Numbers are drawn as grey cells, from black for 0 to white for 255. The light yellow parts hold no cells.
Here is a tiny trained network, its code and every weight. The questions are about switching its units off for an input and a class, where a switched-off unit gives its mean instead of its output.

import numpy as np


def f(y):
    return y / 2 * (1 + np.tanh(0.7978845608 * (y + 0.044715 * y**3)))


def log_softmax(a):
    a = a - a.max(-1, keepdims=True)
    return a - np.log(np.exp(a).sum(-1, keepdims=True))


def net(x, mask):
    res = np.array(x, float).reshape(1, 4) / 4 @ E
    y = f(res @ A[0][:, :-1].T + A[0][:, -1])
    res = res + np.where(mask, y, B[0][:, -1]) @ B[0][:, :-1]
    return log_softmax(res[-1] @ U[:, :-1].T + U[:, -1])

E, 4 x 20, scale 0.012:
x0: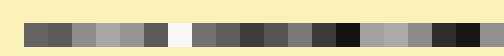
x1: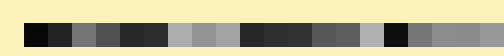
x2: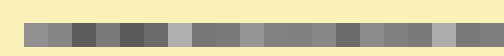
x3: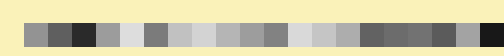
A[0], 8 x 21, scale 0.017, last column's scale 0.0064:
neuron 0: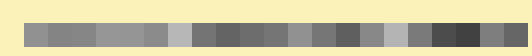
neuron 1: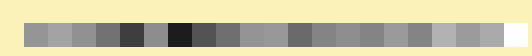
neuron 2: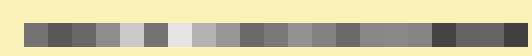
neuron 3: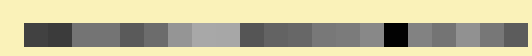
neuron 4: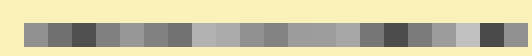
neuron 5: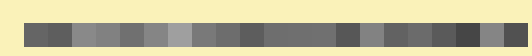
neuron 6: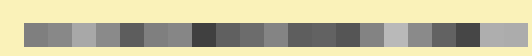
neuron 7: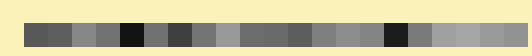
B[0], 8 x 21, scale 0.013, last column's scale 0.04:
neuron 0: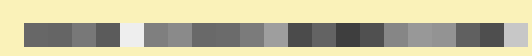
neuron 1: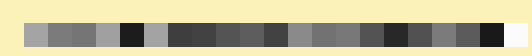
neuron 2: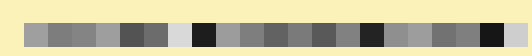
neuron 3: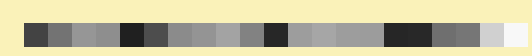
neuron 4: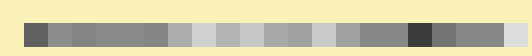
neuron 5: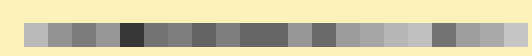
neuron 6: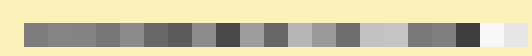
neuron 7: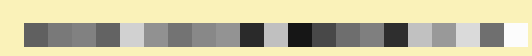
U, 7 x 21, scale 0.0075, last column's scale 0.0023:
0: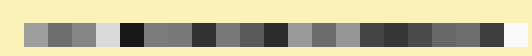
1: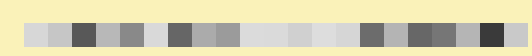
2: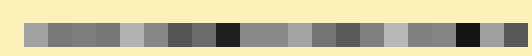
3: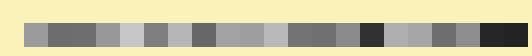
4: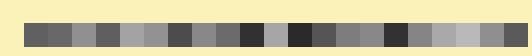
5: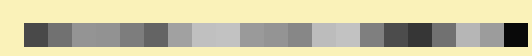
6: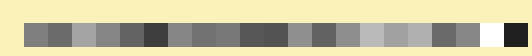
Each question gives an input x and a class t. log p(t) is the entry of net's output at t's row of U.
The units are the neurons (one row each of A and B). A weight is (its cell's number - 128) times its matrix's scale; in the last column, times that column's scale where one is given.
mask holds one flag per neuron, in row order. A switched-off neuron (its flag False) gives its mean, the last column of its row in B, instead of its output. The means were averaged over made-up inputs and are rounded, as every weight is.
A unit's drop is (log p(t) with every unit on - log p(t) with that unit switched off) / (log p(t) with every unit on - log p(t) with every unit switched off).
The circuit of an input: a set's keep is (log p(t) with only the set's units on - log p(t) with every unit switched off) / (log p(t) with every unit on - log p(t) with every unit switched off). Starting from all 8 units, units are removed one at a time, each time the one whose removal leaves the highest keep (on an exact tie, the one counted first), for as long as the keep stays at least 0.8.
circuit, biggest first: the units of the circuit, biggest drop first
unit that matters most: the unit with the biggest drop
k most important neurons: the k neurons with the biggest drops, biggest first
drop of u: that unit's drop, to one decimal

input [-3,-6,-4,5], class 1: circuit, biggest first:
[neuron 3]
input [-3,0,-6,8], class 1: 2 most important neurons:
[neuron 3; neuron 7]
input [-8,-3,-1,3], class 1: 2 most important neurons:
[neuron 4; neuron 3]
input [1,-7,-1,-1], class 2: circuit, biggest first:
[neuron 3; neuron 2]
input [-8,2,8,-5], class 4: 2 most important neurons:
[neuron 7; neuron 2]
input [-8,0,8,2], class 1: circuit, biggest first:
[neuron 3; neuron 4]
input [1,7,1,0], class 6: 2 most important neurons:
[neuron 1; neuron 3]
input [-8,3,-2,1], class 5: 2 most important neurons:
[neuron 4; neuron 0]
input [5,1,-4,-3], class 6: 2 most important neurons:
[neuron 5; neuron 1]
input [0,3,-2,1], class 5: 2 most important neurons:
[neuron 1; neuron 6]
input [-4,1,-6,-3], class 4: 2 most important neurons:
[neuron 7; neuron 2]
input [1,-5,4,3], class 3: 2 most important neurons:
[neuron 3; neuron 1]
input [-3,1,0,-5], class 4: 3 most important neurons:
[neuron 7; neuron 2; neuron 3]
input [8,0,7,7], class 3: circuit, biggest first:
[neuron 0]
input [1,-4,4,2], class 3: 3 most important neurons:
[neuron 1; neuron 3; neuron 6]
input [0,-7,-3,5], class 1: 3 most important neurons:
[neuron 7; neuron 4; neuron 3]
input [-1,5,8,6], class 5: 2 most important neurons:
[neuron 1; neuron 4]
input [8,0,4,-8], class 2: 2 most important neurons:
[neuron 0; neuron 3]
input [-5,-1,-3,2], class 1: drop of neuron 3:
0.4
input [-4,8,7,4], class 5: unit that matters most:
neuron 3
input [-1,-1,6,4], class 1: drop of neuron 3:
0.4
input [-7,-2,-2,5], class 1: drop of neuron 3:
0.3
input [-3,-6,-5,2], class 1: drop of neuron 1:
0.0
